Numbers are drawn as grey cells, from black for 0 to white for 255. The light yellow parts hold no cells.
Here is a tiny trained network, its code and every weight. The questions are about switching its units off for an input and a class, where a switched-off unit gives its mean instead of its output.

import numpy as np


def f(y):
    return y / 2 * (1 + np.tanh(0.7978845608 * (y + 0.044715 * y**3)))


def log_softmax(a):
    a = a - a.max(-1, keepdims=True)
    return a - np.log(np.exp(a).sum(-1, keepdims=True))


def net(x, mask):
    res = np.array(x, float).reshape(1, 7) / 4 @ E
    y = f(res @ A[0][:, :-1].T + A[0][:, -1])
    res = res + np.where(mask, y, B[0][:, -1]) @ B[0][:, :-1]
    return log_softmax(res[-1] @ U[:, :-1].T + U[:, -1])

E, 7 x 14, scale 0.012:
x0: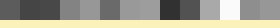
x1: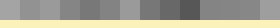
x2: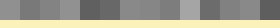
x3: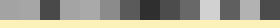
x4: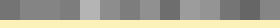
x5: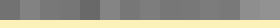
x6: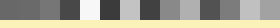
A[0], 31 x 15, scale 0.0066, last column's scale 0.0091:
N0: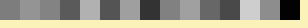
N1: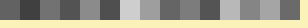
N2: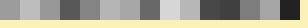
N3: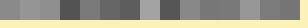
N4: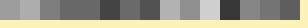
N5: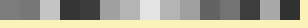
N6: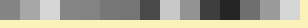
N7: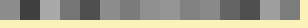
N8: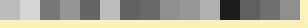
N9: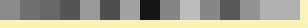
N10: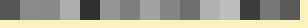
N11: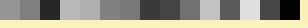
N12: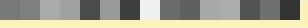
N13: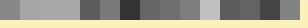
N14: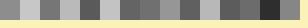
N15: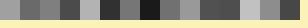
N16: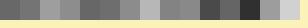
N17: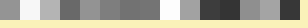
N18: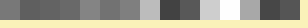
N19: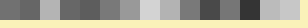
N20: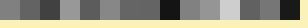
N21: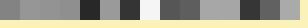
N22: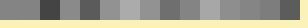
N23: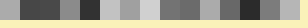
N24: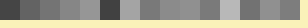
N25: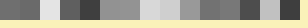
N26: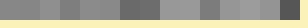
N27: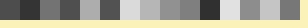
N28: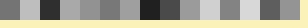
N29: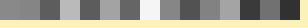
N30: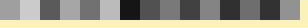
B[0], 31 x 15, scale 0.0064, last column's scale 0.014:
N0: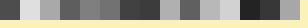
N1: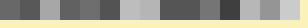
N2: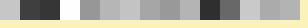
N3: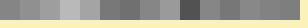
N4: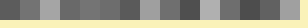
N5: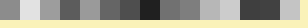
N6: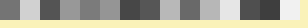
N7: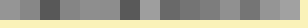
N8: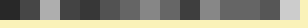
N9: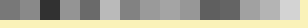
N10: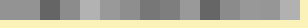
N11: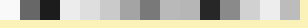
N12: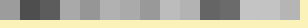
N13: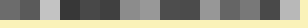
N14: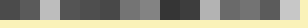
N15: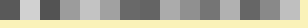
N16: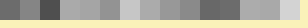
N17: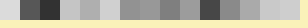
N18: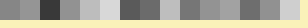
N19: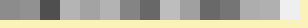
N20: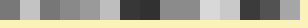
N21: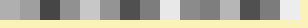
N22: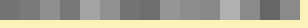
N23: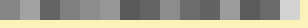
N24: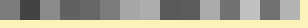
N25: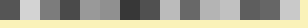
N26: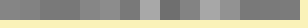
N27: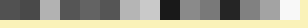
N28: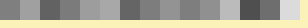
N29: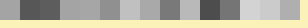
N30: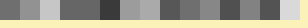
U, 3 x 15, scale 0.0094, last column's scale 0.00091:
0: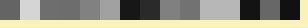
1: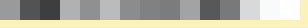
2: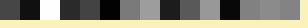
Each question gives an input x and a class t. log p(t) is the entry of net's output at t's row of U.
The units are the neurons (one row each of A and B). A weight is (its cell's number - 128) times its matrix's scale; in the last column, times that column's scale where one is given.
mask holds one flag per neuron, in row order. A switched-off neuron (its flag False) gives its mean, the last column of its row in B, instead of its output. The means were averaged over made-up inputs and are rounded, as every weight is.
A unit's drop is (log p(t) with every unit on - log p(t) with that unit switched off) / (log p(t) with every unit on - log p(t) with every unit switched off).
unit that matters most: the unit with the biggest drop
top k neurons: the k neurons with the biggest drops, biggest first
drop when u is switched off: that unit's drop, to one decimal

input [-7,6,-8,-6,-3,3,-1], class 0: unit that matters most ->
N5
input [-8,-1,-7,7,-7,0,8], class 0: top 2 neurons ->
N0, N6
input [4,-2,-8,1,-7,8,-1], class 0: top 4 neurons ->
N11, N17, N2, N16
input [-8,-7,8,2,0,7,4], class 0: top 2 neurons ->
N6, N0
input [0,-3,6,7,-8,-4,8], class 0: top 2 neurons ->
N0, N28
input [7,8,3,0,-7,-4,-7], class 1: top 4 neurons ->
N29, N12, N6, N5
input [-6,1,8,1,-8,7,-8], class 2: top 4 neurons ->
N30, N14, N13, N8
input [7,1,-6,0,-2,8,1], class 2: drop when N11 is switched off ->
0.2
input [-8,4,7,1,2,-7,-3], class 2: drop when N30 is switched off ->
0.1
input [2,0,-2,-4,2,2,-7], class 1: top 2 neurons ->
N29, N12
